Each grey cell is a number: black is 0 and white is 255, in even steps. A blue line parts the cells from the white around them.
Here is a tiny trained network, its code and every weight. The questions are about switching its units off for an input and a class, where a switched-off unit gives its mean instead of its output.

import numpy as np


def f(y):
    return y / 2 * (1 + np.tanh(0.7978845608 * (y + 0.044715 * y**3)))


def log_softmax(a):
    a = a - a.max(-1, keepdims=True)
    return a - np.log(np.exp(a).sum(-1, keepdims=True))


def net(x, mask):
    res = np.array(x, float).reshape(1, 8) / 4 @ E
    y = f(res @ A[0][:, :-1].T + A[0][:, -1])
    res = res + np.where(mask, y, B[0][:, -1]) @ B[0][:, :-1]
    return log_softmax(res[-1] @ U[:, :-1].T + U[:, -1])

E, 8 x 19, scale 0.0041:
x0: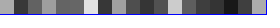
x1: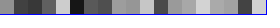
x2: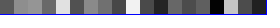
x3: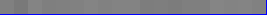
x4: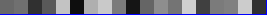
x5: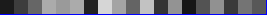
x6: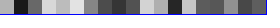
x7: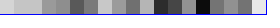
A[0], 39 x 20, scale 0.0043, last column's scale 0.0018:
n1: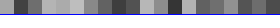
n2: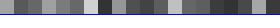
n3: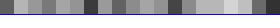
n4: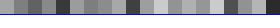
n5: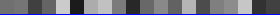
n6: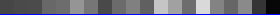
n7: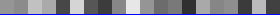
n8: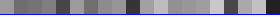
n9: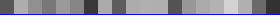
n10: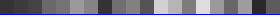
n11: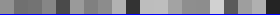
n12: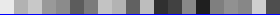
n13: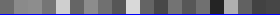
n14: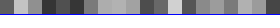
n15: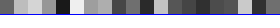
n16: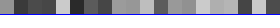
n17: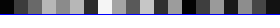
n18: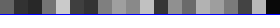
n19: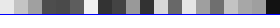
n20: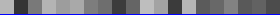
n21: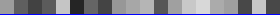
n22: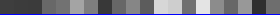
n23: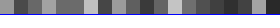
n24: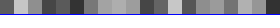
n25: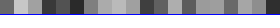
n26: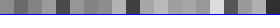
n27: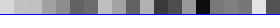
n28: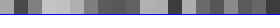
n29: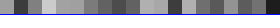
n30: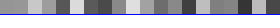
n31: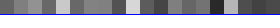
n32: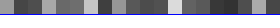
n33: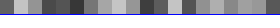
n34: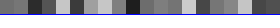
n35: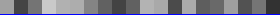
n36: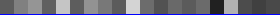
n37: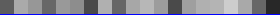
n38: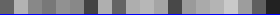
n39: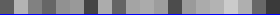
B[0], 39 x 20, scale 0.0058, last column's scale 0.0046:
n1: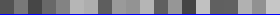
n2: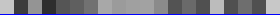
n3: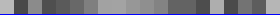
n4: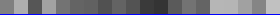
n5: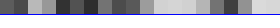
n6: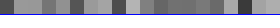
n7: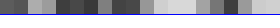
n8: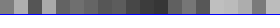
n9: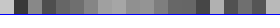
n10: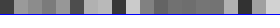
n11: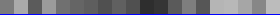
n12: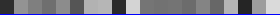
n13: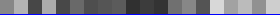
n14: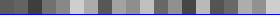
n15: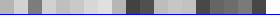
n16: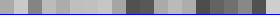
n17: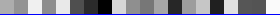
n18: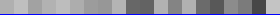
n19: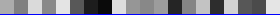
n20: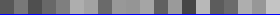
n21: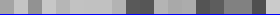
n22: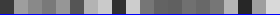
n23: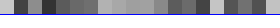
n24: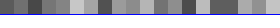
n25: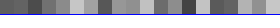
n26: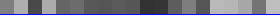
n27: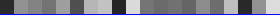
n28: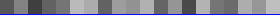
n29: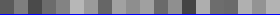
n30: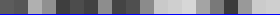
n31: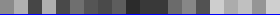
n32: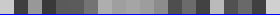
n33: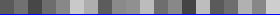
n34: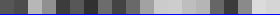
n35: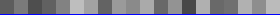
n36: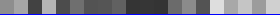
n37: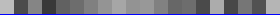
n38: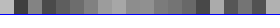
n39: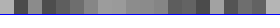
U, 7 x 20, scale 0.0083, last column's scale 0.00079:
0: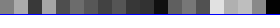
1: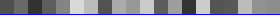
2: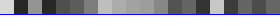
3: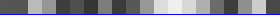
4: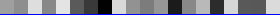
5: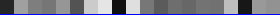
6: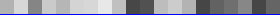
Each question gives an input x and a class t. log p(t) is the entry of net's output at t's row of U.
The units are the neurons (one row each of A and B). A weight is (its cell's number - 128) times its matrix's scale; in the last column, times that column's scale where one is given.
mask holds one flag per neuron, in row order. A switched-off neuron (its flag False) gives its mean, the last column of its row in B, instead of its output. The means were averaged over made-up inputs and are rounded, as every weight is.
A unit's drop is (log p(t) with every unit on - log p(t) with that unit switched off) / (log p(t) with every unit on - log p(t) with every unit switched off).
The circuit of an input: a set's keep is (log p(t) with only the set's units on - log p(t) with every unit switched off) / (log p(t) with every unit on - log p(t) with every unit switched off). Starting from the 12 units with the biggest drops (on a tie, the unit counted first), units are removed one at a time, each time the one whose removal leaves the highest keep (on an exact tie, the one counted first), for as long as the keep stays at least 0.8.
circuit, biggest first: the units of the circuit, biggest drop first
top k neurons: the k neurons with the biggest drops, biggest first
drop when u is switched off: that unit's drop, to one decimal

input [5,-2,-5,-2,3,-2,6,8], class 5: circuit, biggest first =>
n27
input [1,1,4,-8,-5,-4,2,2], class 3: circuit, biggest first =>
n7, n30
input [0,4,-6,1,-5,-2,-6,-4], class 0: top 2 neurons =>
n26, n8
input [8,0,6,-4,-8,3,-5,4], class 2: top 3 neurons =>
n32, n23, n2
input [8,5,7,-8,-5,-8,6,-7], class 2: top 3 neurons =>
n2, n32, n23
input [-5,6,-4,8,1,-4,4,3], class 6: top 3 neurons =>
n21, n16, n17
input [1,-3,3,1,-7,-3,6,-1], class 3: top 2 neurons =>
n7, n30
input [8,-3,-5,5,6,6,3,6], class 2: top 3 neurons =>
n32, n23, n2
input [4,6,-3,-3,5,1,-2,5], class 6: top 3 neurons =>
n21, n16, n18
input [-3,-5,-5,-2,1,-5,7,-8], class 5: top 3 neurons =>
n22, n10, n6
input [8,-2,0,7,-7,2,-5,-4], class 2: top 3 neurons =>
n32, n23, n2
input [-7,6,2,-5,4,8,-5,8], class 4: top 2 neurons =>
n17, n18
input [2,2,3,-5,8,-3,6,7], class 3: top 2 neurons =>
n5, n34
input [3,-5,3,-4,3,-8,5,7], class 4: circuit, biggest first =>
n19
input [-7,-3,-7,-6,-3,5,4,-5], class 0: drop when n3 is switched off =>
-0.1
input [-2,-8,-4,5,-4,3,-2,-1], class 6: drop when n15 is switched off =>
1.1
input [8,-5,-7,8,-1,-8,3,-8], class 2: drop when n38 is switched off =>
-0.1
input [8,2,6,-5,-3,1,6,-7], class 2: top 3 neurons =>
n32, n2, n23
